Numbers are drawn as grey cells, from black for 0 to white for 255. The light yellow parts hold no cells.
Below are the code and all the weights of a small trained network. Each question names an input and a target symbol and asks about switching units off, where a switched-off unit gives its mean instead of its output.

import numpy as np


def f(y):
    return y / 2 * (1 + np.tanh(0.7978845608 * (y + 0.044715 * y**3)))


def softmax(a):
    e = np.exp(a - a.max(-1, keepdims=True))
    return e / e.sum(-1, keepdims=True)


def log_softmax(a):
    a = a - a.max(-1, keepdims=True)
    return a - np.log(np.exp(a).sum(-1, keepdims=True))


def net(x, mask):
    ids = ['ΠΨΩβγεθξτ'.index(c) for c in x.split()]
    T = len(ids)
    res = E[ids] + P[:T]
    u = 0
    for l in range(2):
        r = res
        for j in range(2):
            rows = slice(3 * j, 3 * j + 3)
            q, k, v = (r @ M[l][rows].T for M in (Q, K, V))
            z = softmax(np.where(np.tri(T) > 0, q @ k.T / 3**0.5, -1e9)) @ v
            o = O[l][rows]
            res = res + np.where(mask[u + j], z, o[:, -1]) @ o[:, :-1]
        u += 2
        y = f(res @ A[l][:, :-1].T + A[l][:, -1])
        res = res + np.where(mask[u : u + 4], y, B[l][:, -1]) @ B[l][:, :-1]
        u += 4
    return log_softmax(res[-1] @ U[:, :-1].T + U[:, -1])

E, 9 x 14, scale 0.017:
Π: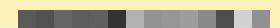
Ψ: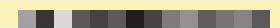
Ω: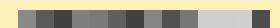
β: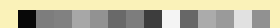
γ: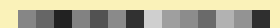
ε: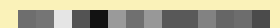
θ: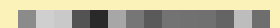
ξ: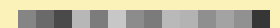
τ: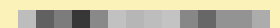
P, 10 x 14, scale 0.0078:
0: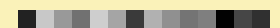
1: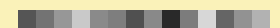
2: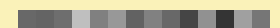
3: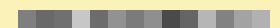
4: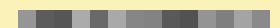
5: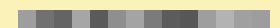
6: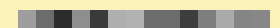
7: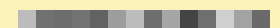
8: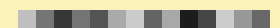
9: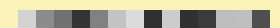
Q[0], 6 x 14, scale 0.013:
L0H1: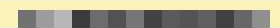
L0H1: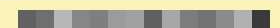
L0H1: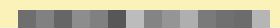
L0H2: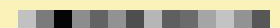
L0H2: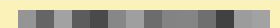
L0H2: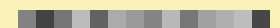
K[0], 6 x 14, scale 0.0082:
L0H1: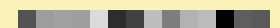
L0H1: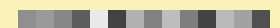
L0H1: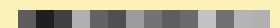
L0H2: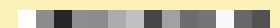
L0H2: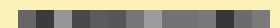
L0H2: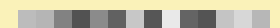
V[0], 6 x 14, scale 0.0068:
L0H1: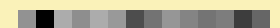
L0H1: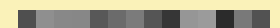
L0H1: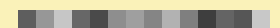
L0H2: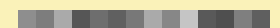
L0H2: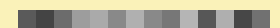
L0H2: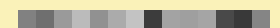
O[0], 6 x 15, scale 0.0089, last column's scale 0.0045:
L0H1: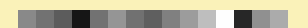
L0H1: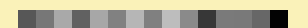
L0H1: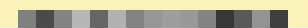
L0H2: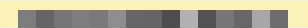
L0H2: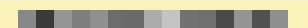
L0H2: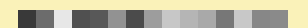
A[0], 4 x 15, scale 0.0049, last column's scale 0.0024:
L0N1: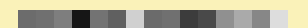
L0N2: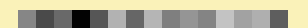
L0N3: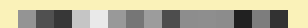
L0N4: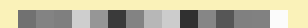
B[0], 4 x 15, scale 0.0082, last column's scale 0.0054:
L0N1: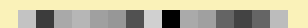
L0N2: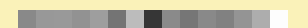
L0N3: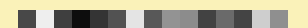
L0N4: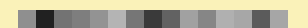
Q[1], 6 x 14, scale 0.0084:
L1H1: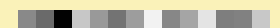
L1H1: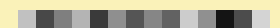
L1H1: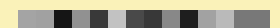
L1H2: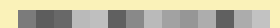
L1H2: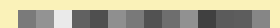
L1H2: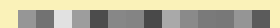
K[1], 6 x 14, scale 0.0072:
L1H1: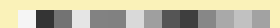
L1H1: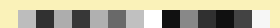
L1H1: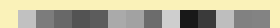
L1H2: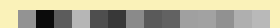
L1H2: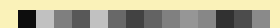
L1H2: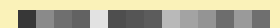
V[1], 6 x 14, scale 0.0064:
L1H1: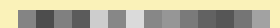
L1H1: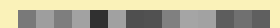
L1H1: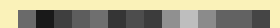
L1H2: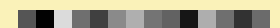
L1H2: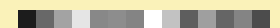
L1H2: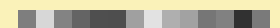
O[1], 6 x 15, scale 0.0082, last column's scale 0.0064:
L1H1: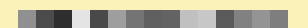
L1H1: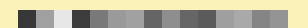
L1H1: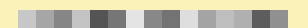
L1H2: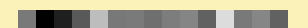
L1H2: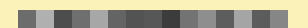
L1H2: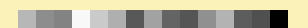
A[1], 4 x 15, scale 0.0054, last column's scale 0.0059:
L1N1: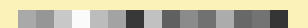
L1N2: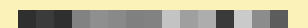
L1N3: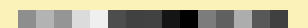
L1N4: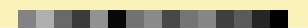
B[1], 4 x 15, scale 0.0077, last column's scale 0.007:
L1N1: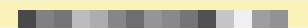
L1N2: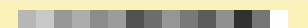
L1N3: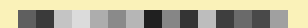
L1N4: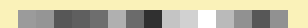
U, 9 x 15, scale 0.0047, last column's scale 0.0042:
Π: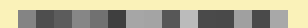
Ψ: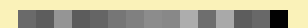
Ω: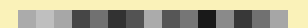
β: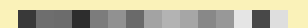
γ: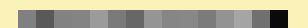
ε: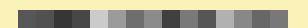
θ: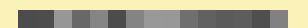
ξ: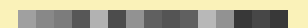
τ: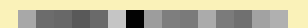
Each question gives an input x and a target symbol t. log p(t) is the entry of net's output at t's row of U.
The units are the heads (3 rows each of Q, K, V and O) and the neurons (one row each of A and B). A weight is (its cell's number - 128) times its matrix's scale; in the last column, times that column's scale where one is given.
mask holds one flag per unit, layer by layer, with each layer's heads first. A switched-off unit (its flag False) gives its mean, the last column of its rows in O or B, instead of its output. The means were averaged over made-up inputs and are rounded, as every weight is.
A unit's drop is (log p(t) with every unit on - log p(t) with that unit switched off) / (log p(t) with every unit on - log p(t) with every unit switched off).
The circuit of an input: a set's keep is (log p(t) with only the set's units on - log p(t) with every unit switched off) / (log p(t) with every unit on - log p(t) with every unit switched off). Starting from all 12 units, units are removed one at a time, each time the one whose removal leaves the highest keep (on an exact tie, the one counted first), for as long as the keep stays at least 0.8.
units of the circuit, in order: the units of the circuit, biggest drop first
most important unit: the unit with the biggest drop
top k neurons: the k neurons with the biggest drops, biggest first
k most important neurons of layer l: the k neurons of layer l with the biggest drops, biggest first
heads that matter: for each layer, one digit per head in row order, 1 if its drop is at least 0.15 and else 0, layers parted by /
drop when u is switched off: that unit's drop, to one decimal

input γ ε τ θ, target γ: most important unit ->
L1H2
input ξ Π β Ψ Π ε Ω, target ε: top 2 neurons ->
(L0N3 L0N1)
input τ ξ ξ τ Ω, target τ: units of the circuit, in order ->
(L0H1 L1H1)
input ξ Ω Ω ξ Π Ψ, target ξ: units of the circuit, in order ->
(L1H2 L0H2 L1N3)
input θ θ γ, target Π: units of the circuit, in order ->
(L0H2 L0H1 L1H1)
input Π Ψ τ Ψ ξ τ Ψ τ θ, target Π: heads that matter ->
10 / 10
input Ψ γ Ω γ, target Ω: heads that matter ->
01 / 01
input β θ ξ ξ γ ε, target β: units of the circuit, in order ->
(L0N4 L1H2 L1N4 L0H1)
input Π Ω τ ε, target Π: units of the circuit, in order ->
(L0H1 L1H1)
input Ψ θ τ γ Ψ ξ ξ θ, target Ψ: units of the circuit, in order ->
(L0H1 L1H2 L0H2)
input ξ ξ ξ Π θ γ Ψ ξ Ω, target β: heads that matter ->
01 / 11
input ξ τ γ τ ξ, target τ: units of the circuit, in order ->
(L1H1 L0N2)
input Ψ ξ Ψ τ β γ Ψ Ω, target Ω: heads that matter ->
01 / 11
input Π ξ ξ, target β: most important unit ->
L0H2
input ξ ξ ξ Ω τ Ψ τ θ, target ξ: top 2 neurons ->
(L1N3 L0N1)
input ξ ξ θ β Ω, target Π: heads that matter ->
11 / 00
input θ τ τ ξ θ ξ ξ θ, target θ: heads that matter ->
11 / 11
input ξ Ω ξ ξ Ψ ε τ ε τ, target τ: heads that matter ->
00 / 10
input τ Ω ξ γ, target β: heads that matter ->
01 / 10
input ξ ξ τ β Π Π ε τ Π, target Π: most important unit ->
L0H1
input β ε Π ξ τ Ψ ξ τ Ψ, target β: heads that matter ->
10 / 11
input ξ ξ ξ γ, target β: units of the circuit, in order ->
(L0H2 L1H1)
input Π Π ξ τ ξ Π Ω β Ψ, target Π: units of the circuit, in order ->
(L0H1 L1H1)
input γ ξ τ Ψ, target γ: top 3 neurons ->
(L1N1 L0N3 L1N3)
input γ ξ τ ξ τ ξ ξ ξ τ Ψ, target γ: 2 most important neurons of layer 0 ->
(L0N3 L0N1)
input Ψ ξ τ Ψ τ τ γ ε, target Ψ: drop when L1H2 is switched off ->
0.4
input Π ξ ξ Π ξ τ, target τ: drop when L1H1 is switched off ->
0.7
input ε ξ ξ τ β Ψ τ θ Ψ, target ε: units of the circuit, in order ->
(L1H2)
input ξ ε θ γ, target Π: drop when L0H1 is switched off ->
0.7
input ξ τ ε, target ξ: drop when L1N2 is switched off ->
0.0
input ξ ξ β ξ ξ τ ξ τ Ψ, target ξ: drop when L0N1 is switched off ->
0.1
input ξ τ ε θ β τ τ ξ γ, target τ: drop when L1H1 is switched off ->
0.5
